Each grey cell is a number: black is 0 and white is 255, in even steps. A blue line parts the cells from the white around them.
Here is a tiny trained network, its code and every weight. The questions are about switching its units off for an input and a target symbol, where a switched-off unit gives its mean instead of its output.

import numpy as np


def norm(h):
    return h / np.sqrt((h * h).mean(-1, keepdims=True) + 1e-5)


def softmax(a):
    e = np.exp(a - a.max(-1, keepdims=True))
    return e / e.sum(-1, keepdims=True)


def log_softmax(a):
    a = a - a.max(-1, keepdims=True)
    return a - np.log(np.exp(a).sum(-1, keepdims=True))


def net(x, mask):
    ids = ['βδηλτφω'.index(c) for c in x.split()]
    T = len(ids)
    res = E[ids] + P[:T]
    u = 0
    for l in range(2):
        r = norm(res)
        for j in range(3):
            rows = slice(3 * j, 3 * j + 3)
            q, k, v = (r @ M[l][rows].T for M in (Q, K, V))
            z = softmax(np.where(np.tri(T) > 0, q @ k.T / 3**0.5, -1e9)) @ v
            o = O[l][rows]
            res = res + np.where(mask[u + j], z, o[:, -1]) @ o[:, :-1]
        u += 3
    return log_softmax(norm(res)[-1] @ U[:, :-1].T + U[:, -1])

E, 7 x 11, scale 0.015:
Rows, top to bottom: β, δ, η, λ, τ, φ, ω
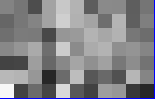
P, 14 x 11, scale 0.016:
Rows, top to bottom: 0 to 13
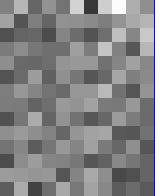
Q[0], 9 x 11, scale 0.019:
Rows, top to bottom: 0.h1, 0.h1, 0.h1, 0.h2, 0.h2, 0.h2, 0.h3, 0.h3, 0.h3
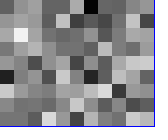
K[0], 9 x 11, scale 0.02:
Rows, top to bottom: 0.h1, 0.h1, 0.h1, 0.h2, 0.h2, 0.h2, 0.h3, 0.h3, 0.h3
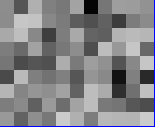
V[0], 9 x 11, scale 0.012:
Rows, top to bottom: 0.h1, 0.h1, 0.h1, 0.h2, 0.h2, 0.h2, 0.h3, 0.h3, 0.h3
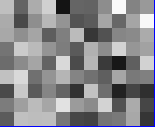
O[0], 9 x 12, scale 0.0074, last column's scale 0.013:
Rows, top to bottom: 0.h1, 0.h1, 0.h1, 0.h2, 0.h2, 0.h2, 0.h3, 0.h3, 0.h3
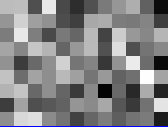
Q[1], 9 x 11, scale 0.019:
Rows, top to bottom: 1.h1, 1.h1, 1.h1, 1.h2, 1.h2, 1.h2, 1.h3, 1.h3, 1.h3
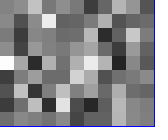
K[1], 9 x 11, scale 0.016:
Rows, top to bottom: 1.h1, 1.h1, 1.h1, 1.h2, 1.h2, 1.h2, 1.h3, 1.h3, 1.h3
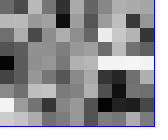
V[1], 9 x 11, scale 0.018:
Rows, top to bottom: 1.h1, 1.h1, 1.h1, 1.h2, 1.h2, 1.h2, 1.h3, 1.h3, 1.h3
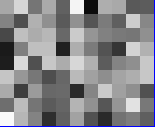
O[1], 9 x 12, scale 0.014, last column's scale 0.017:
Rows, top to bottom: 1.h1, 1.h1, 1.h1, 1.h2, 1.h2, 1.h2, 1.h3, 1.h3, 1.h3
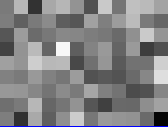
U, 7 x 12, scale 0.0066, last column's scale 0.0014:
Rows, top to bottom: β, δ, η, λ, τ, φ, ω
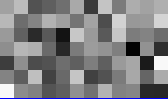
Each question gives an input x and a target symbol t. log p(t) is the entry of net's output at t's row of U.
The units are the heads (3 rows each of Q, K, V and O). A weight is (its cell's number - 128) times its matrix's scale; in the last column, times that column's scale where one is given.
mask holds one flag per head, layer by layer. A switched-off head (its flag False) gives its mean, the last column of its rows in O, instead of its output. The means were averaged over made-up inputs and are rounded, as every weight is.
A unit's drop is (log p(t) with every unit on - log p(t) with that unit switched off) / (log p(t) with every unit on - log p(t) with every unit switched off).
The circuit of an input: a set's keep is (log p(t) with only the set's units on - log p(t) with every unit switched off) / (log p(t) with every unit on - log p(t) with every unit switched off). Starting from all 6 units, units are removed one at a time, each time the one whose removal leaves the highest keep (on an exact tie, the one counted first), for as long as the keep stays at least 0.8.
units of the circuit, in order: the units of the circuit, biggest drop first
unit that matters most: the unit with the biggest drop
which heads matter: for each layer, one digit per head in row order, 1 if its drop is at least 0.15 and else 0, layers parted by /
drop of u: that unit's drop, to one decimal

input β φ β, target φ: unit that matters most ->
1.h3
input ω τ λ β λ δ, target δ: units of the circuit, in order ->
[0.h2; 1.h3]
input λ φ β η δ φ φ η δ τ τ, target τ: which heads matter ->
010 / 010
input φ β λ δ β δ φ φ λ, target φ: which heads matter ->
000 / 001
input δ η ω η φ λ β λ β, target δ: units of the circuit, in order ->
[0.h2; 0.h3; 1.h3; 1.h1]
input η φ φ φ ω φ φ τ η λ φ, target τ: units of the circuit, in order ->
[0.h1; 0.h2; 1.h2]
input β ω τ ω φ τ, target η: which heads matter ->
010 / 010
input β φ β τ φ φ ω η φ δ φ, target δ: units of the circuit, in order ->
[0.h1; 0.h2; 1.h3; 1.h1]
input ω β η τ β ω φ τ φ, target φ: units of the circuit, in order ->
[1.h3; 0.h3]
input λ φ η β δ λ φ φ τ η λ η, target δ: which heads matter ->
011 / 001
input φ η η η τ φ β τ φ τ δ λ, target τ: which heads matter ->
010 / 000
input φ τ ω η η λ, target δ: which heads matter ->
111 / 000
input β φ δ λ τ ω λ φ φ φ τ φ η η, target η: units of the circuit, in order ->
[0.h1; 0.h3; 1.h3; 1.h2]
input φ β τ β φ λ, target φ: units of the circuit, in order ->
[1.h3]
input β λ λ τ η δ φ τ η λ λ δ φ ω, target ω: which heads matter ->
110 / 101
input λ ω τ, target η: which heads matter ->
000 / 010
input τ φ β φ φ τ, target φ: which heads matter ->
000 / 000
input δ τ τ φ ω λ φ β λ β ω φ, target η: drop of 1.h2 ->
1.0
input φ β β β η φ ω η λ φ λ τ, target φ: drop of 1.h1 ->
0.0
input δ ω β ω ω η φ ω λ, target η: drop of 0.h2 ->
0.0
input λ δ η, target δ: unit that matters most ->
0.h3
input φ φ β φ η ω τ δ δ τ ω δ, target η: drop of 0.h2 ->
0.1
